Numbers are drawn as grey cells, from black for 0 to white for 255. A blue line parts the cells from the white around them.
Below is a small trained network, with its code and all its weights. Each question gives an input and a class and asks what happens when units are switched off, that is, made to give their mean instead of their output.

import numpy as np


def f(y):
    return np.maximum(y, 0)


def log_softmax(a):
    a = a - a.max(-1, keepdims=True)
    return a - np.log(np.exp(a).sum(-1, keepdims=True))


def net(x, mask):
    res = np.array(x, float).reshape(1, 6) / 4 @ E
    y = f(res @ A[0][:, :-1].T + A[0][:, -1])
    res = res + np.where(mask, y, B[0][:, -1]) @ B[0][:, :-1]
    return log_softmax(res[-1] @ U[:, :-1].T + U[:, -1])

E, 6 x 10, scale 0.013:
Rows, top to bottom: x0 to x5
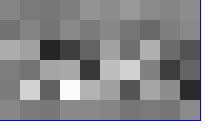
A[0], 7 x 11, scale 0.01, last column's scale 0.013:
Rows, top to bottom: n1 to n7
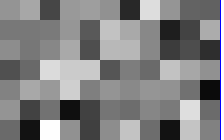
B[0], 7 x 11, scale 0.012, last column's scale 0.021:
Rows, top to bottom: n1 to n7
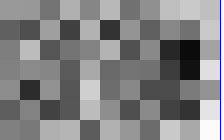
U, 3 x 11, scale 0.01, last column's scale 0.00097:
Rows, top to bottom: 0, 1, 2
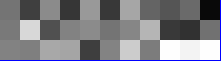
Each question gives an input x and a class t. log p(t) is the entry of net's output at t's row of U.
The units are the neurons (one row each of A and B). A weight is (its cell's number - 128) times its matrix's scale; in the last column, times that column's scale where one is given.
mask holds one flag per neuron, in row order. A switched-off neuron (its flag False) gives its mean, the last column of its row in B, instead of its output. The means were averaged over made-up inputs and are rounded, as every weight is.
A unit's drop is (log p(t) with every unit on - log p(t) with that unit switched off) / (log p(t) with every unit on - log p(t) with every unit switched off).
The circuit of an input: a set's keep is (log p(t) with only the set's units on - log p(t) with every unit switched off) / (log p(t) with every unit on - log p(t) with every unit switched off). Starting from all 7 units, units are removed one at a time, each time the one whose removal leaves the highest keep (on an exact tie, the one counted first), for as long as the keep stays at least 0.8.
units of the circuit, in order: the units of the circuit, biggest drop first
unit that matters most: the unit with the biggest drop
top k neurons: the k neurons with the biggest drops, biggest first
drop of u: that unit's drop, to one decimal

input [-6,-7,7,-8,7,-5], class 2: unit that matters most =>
n1
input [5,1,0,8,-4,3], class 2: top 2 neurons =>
n7, n4
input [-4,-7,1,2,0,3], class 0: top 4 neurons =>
n7, n1, n2, n6
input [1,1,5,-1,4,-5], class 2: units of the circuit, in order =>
n6, n4
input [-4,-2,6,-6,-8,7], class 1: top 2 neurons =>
n6, n2
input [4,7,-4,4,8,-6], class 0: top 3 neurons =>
n5, n2, n6
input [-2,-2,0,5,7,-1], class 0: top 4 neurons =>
n2, n5, n6, n4
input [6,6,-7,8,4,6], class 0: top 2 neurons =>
n2, n5
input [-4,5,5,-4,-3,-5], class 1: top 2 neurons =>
n2, n6
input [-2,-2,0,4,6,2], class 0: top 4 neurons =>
n2, n5, n6, n4
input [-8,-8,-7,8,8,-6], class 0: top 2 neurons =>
n5, n2
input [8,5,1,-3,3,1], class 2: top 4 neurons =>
n6, n4, n3, n1
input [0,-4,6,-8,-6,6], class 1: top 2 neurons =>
n6, n2
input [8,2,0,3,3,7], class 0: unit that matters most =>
n2
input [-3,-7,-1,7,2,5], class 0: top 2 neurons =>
n2, n3
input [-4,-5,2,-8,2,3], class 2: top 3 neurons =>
n6, n1, n4
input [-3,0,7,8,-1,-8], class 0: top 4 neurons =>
n2, n6, n1, n4
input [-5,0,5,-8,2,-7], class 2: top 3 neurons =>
n1, n6, n4
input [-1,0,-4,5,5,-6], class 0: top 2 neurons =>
n2, n5
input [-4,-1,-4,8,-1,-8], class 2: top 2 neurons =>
n7, n6
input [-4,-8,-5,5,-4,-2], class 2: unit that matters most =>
n7
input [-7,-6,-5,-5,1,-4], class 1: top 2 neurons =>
n2, n4
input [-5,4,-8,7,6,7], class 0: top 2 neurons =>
n5, n2
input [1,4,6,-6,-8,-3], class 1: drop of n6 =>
0.7
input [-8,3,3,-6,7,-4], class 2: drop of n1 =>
0.3
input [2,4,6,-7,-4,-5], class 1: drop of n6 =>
0.1
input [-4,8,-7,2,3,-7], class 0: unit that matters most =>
n4
